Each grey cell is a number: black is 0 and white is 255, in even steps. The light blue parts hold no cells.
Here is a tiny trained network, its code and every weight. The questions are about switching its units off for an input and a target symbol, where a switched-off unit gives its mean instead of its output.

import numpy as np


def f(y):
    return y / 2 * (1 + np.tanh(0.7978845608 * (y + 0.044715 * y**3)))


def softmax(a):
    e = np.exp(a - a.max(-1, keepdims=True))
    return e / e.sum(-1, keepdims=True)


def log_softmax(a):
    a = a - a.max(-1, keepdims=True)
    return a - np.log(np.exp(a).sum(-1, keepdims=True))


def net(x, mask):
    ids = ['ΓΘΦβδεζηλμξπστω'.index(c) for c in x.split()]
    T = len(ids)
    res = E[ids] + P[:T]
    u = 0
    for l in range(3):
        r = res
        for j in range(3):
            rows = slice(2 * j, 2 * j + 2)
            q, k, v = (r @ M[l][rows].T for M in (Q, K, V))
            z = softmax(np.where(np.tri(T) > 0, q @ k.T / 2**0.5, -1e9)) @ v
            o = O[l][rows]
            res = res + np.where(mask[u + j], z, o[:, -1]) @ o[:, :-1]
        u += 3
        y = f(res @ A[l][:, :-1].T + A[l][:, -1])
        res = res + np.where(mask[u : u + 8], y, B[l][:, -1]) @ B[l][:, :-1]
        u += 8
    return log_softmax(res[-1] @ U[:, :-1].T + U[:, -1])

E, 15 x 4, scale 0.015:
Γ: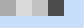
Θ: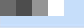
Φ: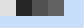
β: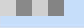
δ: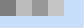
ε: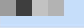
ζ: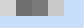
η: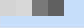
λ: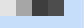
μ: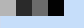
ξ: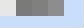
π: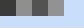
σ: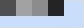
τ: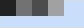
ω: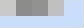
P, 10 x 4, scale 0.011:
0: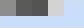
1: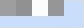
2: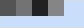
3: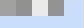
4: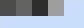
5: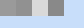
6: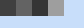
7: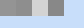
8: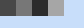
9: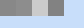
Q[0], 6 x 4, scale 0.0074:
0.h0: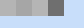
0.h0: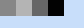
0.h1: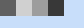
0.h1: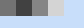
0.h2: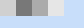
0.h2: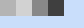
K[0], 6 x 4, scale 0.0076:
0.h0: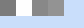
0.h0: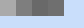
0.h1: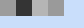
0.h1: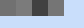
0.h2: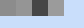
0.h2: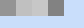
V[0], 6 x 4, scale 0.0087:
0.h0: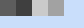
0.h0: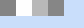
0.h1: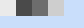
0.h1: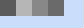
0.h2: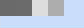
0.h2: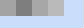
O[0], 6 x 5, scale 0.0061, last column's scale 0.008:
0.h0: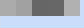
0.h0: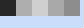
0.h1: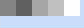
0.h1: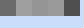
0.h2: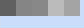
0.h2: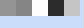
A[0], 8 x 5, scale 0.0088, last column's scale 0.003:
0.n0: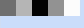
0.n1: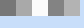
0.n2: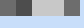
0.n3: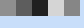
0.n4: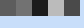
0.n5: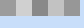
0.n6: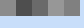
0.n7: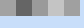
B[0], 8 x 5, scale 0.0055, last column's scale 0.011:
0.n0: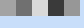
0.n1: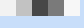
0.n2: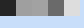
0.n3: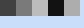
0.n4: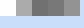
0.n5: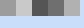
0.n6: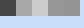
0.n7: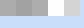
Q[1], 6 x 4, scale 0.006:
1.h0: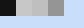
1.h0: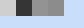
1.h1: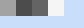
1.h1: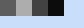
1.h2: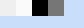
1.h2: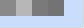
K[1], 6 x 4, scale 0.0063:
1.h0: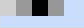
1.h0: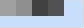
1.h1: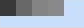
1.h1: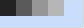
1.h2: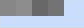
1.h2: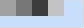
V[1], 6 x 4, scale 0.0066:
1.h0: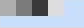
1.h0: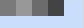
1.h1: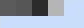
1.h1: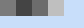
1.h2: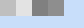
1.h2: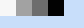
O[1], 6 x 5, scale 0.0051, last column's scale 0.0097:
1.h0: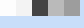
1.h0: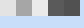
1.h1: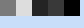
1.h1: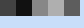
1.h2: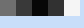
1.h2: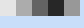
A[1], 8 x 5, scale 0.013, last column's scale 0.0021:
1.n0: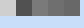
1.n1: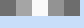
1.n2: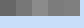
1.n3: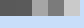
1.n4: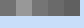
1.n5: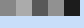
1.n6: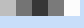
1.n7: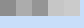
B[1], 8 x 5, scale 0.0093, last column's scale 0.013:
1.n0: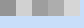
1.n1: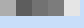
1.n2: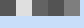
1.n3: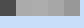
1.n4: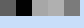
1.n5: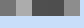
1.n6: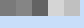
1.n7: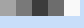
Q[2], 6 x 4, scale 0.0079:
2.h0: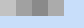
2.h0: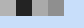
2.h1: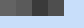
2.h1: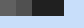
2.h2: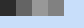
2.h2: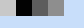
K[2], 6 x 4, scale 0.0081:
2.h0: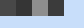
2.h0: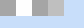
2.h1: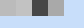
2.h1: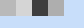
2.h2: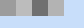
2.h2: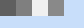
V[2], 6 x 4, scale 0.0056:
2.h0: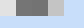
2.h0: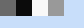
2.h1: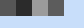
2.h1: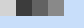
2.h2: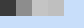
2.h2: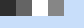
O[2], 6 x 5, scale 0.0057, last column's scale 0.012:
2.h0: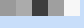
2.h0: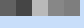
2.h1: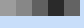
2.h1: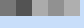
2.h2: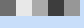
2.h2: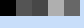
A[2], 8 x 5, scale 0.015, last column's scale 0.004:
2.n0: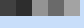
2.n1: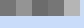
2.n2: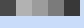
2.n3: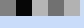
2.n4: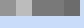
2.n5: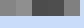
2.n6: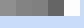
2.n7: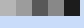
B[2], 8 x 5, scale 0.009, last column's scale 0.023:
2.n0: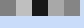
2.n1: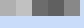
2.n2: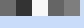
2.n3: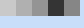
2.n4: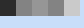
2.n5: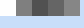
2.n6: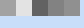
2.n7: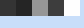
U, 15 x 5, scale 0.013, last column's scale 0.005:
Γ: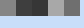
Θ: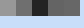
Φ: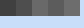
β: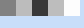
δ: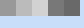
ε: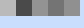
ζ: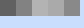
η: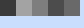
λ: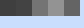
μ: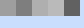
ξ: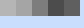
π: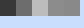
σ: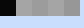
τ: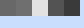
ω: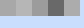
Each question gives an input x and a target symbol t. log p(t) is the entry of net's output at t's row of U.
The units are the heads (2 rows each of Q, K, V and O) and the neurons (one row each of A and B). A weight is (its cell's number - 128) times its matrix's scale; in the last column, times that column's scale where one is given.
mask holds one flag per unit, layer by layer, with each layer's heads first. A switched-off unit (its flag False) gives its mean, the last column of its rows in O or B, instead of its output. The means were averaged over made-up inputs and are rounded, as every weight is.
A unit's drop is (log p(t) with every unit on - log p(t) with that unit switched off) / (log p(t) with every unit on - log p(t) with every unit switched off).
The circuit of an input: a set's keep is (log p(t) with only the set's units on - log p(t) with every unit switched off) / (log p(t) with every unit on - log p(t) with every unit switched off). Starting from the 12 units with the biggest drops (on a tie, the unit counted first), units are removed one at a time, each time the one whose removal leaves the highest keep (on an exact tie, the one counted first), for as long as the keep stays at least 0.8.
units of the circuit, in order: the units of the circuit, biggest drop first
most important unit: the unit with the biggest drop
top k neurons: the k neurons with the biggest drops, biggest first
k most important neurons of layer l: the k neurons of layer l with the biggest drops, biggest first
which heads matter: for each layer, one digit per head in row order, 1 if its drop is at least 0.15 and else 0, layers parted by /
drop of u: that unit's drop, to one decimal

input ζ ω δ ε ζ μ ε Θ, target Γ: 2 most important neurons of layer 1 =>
1.n7, 1.n1
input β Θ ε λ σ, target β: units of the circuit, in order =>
2.n7, 2.h1
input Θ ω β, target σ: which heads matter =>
001 / 101 / 001
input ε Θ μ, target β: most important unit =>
2.n7
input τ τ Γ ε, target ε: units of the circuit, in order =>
1.n1, 2.n4
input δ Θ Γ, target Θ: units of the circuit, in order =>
1.n0, 2.n5
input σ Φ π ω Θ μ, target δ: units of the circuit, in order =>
2.n7, 1.n0, 1.n7
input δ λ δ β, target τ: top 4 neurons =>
2.n7, 0.n1, 2.n4, 1.n0
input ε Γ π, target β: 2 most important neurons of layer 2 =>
2.n7, 2.n4
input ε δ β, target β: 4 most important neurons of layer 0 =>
0.n1, 0.n3, 0.n2, 0.n4
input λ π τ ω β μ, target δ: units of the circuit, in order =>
1.n0, 2.n7, 1.n7
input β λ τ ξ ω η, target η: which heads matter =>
100 / 001 / 000
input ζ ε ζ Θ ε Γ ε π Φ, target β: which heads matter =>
000 / 000 / 001
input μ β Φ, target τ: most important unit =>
1.n0
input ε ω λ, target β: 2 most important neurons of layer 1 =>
1.n3, 1.n6
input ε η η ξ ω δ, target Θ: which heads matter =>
100 / 000 / 000
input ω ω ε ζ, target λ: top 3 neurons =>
2.n7, 0.n1, 1.n7
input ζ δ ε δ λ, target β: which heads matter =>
010 / 001 / 001
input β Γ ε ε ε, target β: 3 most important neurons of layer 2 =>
2.n7, 2.n4, 2.n2
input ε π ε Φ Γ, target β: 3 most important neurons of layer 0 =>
0.n1, 0.n3, 0.n2
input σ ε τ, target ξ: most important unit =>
0.n0
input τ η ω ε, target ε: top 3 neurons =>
1.n1, 0.n4, 0.n7
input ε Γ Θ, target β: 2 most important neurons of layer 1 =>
1.n3, 1.n0
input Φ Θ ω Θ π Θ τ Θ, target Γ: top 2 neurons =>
1.n0, 2.n4
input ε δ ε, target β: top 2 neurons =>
2.n7, 1.n0
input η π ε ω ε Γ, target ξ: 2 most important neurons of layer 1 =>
1.n5, 1.n7
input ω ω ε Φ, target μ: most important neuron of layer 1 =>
1.n0
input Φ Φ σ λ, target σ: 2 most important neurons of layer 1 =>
1.n0, 1.n1
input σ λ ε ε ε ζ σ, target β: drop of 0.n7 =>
0.1
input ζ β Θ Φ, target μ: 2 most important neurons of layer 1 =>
1.n0, 1.n3
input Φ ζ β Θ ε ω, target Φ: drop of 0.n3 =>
0.0
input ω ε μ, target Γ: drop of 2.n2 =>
0.0
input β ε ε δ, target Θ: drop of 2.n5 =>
0.3
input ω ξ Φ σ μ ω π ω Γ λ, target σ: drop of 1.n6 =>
0.3
